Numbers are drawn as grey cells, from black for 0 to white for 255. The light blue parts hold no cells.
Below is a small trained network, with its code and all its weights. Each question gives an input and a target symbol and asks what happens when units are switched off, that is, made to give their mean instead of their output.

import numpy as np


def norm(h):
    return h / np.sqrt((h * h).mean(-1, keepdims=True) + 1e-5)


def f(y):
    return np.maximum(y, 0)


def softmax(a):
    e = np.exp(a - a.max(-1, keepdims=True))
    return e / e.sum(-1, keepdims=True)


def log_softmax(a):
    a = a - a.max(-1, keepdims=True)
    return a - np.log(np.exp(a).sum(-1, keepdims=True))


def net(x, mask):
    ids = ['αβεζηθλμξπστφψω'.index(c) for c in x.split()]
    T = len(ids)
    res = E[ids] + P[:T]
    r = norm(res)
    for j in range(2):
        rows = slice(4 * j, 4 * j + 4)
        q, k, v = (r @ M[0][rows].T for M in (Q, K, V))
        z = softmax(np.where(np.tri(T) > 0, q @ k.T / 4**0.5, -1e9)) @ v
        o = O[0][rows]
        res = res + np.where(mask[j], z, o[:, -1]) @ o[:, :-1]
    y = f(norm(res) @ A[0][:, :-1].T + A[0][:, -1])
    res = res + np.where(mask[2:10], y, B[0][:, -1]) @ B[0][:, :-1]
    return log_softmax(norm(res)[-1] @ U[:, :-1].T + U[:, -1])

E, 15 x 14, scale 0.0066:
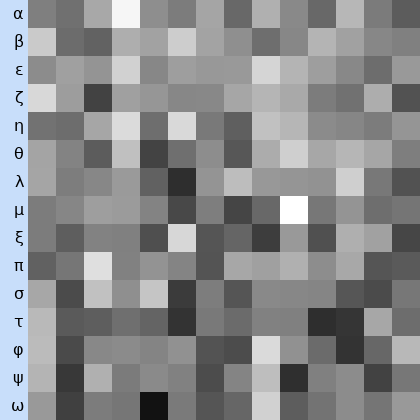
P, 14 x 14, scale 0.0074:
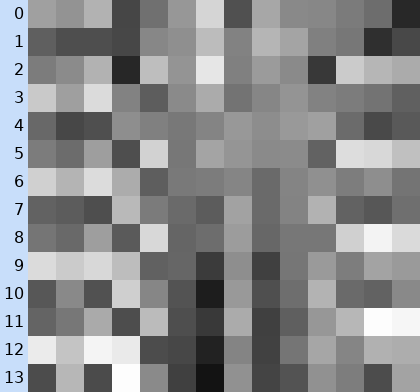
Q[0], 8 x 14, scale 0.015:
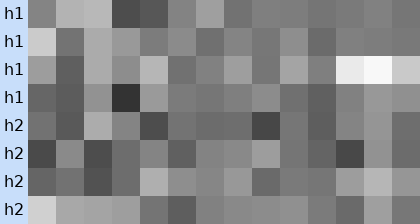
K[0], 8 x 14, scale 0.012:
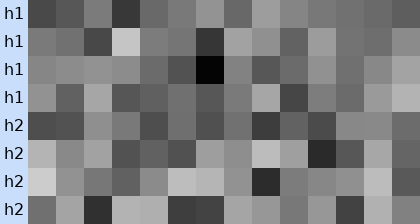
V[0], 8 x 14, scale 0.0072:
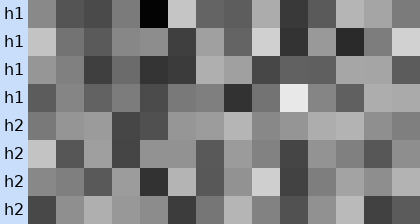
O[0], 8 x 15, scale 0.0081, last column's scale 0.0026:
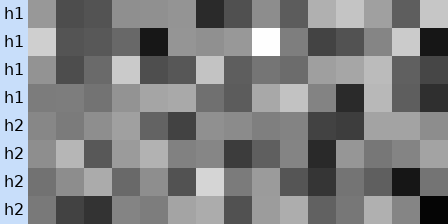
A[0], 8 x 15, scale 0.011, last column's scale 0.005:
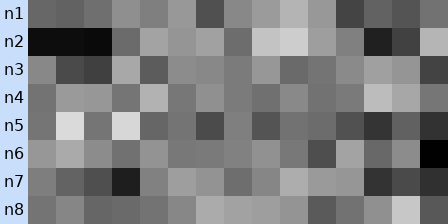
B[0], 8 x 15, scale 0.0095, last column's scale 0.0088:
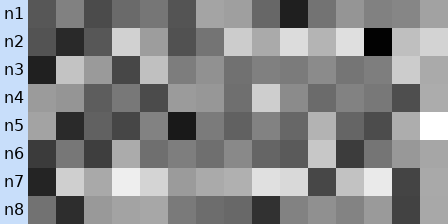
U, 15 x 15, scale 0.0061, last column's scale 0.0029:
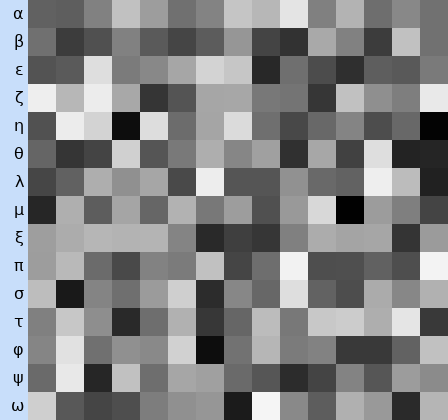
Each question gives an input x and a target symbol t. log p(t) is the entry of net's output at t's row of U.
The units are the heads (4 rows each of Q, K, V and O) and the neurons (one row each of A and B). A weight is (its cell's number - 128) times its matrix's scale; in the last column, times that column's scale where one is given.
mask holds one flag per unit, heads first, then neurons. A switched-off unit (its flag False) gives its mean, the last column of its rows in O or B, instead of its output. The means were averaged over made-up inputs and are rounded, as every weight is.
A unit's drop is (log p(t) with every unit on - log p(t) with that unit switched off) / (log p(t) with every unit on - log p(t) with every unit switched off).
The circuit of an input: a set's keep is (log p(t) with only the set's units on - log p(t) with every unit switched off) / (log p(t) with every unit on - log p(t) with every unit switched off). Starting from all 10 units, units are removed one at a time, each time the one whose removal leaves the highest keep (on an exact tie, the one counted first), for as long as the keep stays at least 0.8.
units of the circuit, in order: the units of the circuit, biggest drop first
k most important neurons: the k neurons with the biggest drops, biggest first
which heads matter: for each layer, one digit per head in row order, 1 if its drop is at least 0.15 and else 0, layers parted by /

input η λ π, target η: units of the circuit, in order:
[h1]
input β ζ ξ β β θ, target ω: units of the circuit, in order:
[n4 n2]
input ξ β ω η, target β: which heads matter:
00
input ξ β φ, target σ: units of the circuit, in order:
[h1 n8]
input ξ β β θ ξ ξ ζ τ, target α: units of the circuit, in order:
[h2 n7]
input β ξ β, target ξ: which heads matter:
10
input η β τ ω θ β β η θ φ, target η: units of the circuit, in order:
[h2 h1 n1]
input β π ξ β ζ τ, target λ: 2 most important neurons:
[n3 n8]
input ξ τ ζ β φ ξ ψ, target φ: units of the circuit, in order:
[h1 h2 n5]
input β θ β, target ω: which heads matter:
10
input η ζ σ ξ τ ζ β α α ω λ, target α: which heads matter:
01
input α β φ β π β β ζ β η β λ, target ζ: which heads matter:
10
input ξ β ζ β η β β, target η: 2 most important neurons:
[n1 n2]
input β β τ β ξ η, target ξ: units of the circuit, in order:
[h1]
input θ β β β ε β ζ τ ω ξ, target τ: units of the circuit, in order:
[h1 n3 h2]
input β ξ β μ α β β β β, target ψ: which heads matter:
11
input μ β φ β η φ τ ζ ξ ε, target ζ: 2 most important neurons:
[n2 n5]
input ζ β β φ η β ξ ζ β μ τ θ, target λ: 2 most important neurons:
[n3 n8]
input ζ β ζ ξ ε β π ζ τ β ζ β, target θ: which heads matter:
11
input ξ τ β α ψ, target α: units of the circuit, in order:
[n7]
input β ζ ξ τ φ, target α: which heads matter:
00
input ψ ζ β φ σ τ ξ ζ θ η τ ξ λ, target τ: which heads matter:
11
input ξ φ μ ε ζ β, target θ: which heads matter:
10
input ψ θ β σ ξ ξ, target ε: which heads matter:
10
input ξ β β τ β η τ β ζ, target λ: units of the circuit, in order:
[h1 n3 n8]
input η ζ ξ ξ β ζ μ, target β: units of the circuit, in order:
[n5 n7]
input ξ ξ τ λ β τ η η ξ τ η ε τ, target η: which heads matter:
11
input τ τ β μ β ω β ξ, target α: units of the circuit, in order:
[h2 n7]
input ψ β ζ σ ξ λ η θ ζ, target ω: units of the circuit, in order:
[n4]
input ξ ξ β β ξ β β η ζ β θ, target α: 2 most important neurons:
[n7 n2]
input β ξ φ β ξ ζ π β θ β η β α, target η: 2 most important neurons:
[n2 n1]
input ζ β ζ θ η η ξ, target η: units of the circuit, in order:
[h1 h2 n1]
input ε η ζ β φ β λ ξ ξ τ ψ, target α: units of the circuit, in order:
[h2 n2]
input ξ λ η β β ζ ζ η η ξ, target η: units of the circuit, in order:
[h2 h1 n1]
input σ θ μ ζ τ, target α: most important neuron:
[n2]
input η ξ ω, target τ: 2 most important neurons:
[n3 n5]
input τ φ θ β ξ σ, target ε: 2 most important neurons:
[n8 n5]
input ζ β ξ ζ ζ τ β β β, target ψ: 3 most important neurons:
[n5 n6 n4]
